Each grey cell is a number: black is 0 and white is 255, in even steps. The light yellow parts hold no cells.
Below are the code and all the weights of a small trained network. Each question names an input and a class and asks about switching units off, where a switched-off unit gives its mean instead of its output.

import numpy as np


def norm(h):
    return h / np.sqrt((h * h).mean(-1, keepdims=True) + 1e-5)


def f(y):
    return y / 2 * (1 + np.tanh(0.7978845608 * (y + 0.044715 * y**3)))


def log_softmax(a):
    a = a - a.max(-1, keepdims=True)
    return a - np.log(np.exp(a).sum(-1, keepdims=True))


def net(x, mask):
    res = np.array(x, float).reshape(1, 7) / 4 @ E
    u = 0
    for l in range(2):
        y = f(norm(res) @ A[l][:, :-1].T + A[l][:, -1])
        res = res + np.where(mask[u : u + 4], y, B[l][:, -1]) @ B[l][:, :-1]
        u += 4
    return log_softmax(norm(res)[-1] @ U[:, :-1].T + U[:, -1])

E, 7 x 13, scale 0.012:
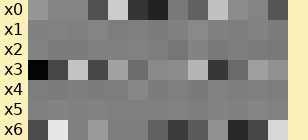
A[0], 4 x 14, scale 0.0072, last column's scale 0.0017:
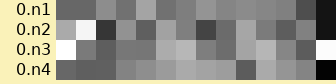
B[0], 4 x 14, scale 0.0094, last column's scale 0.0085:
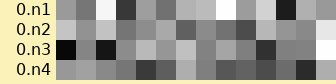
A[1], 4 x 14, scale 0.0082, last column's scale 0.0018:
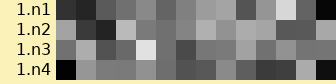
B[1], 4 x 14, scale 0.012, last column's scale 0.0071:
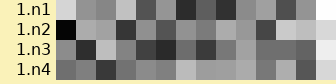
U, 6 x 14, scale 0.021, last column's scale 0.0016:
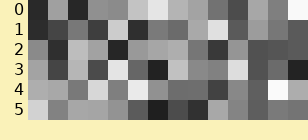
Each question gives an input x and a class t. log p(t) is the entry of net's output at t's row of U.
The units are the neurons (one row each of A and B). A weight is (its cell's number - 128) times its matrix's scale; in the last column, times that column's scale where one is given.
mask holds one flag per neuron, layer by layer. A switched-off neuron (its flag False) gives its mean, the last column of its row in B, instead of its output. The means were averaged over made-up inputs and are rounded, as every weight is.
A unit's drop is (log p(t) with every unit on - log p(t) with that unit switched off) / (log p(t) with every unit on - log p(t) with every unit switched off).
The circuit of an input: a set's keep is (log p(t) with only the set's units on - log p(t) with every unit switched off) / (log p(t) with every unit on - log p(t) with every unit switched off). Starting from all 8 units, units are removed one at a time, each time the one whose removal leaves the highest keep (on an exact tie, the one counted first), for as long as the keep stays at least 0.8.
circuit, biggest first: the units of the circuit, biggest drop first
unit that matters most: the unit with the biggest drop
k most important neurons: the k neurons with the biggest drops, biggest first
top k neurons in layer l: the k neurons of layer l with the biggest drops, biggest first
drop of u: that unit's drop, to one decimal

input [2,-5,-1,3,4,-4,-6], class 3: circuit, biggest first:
0.n1
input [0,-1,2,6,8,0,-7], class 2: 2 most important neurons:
0.n4, 0.n2
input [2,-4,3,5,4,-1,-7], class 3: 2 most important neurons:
0.n1, 1.n3
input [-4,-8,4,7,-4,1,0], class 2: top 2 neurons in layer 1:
1.n1, 1.n2
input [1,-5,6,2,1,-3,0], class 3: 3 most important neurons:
0.n3, 0.n1, 1.n2
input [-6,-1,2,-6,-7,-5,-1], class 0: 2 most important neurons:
0.n3, 1.n1
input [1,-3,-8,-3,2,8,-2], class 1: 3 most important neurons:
1.n3, 0.n4, 1.n2
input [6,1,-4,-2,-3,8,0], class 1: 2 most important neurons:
1.n1, 0.n2
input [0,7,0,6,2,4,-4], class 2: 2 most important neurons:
0.n4, 0.n1
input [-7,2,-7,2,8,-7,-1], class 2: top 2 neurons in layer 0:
0.n3, 0.n4
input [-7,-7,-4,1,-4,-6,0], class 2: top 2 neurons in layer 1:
1.n2, 1.n4
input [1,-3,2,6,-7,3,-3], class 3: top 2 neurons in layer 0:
0.n1, 0.n3
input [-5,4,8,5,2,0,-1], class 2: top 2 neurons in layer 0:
0.n3, 0.n4
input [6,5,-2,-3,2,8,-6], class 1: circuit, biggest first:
1.n2
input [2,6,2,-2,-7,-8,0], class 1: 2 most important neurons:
0.n3, 1.n1
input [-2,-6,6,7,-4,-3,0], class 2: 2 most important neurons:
0.n3, 1.n1
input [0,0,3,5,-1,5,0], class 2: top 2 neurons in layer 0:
0.n3, 0.n1
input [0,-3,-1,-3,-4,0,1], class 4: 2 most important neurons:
0.n2, 1.n1
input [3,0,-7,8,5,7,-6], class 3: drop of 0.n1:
0.1
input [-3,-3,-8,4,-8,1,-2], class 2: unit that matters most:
0.n4
